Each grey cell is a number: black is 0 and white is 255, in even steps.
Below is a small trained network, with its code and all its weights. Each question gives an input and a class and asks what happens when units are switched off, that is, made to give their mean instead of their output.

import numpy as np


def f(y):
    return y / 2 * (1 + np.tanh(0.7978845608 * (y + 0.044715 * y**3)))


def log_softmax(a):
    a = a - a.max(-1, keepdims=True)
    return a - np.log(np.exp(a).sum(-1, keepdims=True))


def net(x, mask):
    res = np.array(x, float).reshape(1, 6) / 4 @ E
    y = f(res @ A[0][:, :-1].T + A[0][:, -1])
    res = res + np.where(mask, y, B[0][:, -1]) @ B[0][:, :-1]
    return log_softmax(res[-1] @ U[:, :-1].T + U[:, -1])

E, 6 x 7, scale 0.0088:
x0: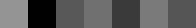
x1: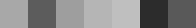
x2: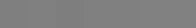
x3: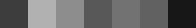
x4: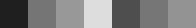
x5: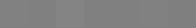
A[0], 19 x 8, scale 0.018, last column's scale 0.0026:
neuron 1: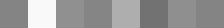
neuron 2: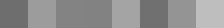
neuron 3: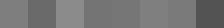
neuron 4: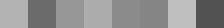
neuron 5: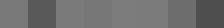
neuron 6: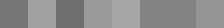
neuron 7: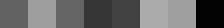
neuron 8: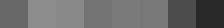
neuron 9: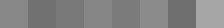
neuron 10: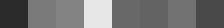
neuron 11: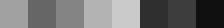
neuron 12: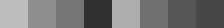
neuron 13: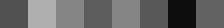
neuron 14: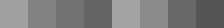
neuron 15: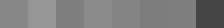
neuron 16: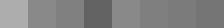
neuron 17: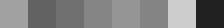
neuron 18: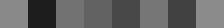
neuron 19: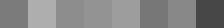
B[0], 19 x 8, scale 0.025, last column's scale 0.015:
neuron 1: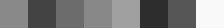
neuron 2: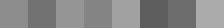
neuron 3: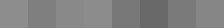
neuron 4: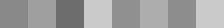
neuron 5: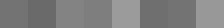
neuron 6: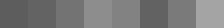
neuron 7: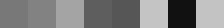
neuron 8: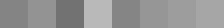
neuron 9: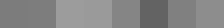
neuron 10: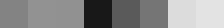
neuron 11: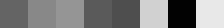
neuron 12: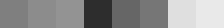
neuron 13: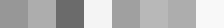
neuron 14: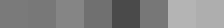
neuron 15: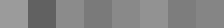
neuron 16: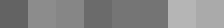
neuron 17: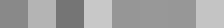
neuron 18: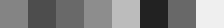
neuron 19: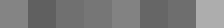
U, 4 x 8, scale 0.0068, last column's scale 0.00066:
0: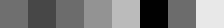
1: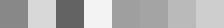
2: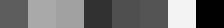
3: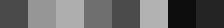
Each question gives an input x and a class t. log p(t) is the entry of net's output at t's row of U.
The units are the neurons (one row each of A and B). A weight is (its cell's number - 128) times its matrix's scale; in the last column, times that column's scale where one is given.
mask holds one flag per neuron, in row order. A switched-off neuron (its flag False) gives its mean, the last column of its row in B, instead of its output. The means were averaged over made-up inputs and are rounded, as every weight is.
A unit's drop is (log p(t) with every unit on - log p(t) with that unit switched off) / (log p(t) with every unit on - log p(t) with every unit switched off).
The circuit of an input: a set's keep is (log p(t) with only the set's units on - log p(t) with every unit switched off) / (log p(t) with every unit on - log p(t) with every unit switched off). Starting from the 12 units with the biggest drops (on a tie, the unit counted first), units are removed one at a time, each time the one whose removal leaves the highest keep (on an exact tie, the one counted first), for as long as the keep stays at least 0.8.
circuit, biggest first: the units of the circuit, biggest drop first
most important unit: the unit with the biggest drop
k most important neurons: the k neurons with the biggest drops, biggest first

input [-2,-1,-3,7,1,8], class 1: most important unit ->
neuron 13
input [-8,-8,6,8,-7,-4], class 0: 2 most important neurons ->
neuron 1; neuron 11
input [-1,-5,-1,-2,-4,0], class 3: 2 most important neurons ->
neuron 7; neuron 10
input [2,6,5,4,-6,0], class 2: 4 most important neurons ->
neuron 12; neuron 7; neuron 14; neuron 16
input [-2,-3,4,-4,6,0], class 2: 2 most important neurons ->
neuron 13; neuron 10
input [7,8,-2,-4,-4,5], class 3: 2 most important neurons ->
neuron 11; neuron 1
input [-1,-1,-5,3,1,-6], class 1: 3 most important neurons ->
neuron 11; neuron 18; neuron 12
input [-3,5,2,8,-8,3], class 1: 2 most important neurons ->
neuron 13; neuron 10
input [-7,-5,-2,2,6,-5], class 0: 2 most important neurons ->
neuron 1; neuron 12
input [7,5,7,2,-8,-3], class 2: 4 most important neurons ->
neuron 12; neuron 1; neuron 14; neuron 16
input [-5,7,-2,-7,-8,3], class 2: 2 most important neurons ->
neuron 12; neuron 13
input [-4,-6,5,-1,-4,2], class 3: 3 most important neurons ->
neuron 7; neuron 18; neuron 10
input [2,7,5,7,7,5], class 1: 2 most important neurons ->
neuron 13; neuron 12
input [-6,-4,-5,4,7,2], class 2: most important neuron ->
neuron 10
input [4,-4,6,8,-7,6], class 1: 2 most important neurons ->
neuron 13; neuron 10
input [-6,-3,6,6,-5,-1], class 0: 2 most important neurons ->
neuron 1; neuron 4
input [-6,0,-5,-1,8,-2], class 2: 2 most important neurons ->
neuron 10; neuron 18
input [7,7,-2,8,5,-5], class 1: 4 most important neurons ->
neuron 13; neuron 1; neuron 8; neuron 7
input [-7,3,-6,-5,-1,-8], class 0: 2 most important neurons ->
neuron 1; neuron 13
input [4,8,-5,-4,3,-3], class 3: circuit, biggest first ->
neuron 11
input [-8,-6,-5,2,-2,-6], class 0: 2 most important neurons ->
neuron 1; neuron 11
